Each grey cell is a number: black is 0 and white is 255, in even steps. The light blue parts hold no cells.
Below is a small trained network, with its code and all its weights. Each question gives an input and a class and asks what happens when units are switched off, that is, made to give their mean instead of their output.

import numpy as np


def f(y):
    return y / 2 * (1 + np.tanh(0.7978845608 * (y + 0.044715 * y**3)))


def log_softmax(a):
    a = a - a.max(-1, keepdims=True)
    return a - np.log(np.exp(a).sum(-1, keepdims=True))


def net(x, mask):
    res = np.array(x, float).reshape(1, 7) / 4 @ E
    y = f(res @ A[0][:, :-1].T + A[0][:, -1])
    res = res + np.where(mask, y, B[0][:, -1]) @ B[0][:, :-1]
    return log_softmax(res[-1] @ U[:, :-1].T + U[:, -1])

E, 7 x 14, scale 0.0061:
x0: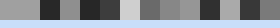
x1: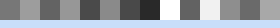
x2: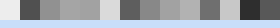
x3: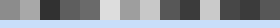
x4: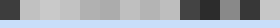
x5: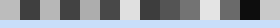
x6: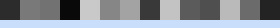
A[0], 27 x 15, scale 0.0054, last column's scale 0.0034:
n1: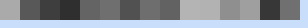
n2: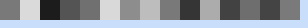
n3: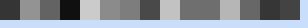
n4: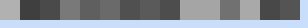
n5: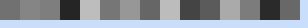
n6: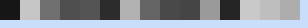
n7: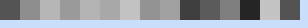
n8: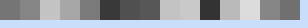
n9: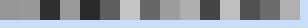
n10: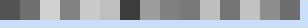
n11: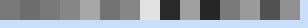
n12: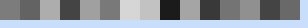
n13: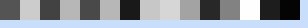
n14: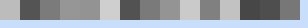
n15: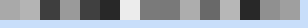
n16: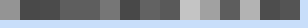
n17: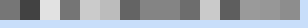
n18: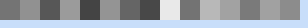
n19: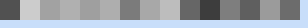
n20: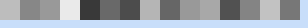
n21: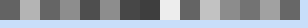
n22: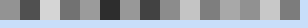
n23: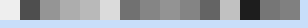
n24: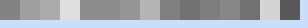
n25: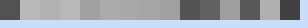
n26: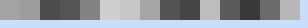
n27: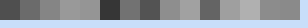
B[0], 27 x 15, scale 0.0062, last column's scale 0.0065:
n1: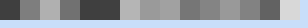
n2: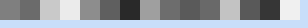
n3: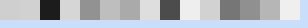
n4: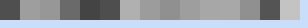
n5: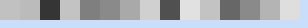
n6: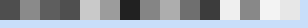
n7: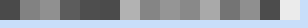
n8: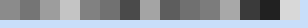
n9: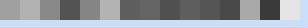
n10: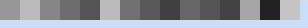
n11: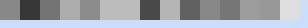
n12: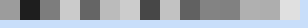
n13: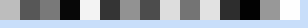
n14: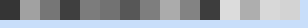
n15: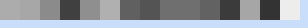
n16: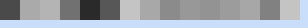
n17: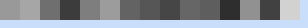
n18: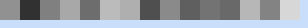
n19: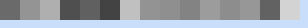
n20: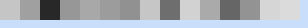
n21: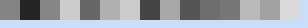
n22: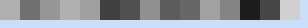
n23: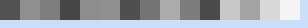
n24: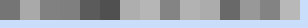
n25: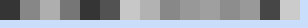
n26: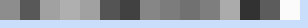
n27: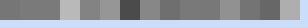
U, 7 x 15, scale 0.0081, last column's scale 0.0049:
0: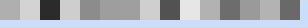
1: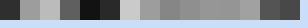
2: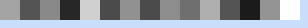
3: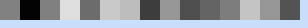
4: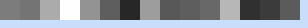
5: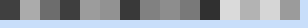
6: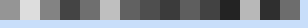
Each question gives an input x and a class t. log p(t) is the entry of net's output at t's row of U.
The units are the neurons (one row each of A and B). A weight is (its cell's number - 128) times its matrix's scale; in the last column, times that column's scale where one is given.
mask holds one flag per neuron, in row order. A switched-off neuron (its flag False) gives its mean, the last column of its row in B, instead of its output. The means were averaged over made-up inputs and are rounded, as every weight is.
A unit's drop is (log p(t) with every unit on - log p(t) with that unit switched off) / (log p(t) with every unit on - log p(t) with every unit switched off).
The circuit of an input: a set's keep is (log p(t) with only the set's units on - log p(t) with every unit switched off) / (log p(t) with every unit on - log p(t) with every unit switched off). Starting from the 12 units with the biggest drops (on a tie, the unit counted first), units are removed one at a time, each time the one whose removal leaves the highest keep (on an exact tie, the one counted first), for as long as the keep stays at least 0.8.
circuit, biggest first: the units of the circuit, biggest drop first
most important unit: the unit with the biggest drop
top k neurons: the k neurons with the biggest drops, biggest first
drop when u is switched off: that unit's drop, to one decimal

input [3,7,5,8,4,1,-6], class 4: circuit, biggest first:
(n2)
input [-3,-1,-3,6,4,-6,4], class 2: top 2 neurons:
(n13; n8)
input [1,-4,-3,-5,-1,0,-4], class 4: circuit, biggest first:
(n8; n22)
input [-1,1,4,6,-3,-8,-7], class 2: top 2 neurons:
(n13; n3)
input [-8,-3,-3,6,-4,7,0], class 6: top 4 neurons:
(n17; n10; n13; n22)
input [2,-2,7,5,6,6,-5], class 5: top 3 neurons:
(n23; n13; n14)
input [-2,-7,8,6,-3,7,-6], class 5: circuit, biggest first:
(n23; n14)
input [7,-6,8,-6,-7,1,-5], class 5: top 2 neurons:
(n14; n23)
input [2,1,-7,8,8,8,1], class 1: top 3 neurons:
(n7; n25; n13)
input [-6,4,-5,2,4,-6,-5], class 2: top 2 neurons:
(n13; n3)
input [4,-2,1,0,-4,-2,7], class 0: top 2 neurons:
(n3; n5)
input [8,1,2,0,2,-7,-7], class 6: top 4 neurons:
(n9; n15; n3; n5)
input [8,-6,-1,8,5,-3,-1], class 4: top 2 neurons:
(n2; n26)
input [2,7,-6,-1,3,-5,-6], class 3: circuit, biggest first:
(n21)
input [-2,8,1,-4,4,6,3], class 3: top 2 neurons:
(n21; n13)
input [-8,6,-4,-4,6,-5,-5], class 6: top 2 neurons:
(n10; n17)
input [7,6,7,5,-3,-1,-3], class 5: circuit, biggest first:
(n14; n23)
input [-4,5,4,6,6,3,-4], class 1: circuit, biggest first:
(n7; n25)
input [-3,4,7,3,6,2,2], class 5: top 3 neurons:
(n23; n14; n1)
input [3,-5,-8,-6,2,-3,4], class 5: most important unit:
n6
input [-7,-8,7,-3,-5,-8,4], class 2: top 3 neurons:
(n13; n21; n18)
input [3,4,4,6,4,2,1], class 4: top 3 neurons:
(n26; n2; n13)
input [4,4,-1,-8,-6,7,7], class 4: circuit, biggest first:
(n22; n13; n27)
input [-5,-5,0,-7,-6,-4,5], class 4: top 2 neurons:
(n8; n27)
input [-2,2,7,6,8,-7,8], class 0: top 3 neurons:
(n3; n5; n1)
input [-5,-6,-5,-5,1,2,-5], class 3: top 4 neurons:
(n12; n11; n3; n5)
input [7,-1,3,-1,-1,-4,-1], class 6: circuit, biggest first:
(n9)
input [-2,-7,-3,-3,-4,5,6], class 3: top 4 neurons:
(n12; n13; n20; n11)
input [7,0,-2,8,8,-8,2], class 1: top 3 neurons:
(n25; n19; n7)
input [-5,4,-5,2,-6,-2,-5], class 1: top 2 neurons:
(n16; n3)
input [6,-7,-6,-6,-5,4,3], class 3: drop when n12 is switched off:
1.0
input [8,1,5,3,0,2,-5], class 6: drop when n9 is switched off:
0.2
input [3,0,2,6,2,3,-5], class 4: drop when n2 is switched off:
0.3
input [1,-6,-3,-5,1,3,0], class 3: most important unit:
n12
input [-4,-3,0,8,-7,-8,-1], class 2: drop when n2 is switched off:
-0.1
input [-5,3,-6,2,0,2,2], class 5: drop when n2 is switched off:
0.0
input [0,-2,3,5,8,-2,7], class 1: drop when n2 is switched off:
0.1
